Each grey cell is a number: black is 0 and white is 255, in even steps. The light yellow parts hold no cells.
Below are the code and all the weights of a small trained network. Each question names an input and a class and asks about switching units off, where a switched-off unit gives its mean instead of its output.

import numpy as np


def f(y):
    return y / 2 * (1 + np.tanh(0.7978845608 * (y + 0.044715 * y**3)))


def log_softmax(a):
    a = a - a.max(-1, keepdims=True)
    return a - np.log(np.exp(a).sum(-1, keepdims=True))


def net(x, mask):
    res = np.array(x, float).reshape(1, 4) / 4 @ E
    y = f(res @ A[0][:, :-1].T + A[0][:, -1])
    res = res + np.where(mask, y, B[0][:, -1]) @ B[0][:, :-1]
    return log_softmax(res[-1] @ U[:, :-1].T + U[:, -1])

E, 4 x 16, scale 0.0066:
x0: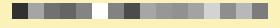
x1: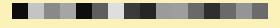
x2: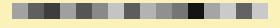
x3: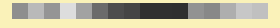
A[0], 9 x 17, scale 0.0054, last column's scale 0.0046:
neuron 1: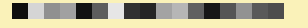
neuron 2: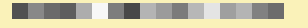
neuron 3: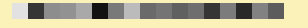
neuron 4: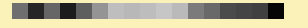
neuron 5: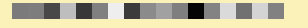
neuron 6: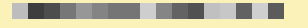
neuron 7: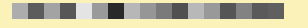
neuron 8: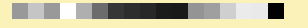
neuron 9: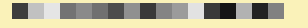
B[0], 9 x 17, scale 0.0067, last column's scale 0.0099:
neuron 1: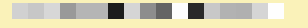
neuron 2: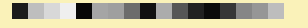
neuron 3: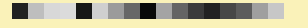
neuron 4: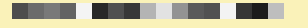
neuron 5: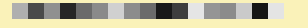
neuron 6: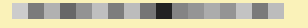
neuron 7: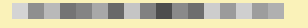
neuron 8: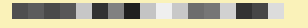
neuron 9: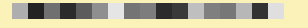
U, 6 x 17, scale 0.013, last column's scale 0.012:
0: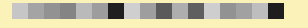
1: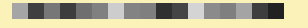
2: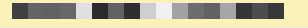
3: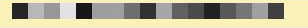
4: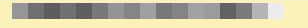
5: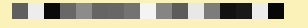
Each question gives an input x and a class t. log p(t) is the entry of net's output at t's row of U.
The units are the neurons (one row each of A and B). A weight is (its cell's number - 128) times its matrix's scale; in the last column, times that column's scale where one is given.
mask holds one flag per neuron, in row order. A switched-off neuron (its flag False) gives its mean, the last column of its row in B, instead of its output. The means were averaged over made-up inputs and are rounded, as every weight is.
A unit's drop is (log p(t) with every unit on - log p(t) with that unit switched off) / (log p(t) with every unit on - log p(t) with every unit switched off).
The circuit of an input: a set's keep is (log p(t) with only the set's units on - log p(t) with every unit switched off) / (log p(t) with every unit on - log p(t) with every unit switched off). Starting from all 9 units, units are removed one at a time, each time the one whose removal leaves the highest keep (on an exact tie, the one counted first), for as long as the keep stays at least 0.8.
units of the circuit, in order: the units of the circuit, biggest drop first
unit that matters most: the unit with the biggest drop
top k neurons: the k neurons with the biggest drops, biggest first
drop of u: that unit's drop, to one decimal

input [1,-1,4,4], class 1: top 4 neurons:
neuron 1; neuron 4; neuron 5; neuron 6
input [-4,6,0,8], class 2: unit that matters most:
neuron 8
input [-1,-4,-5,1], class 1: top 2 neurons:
neuron 1; neuron 9
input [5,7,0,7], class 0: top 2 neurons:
neuron 1; neuron 4
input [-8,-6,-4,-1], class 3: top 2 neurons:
neuron 3; neuron 1
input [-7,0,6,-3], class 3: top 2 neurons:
neuron 3; neuron 9
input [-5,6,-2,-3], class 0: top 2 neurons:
neuron 1; neuron 2
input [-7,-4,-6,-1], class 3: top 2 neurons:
neuron 3; neuron 5
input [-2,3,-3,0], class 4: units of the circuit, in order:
neuron 5; neuron 2; neuron 4
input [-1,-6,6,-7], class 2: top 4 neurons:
neuron 4; neuron 1; neuron 9; neuron 5
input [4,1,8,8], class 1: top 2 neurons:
neuron 5; neuron 4
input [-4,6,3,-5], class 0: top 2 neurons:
neuron 1; neuron 8
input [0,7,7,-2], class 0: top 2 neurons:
neuron 1; neuron 9
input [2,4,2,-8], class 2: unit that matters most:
neuron 4
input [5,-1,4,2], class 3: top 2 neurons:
neuron 2; neuron 9
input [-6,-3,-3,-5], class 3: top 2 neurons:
neuron 3; neuron 8
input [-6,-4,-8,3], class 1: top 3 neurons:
neuron 9; neuron 1; neuron 2
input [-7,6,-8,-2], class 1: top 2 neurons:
neuron 9; neuron 2
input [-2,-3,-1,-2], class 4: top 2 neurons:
neuron 1; neuron 2
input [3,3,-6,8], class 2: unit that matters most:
neuron 8
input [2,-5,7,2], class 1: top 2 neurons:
neuron 1; neuron 5
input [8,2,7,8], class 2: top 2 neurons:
neuron 8; neuron 3
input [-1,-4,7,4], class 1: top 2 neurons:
neuron 1; neuron 5
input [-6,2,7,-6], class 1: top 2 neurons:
neuron 5; neuron 8
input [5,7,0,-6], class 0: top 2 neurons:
neuron 1; neuron 8
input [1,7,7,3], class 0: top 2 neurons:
neuron 1; neuron 9
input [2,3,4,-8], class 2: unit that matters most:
neuron 4
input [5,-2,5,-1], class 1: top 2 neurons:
neuron 3; neuron 1
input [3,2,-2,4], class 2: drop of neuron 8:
0.4
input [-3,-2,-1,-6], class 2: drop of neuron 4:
0.1
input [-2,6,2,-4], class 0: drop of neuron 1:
0.7
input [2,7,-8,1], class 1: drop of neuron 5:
-0.1
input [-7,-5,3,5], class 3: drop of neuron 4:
0.0
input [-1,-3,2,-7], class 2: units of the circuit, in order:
neuron 4
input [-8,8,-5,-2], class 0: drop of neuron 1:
1.6
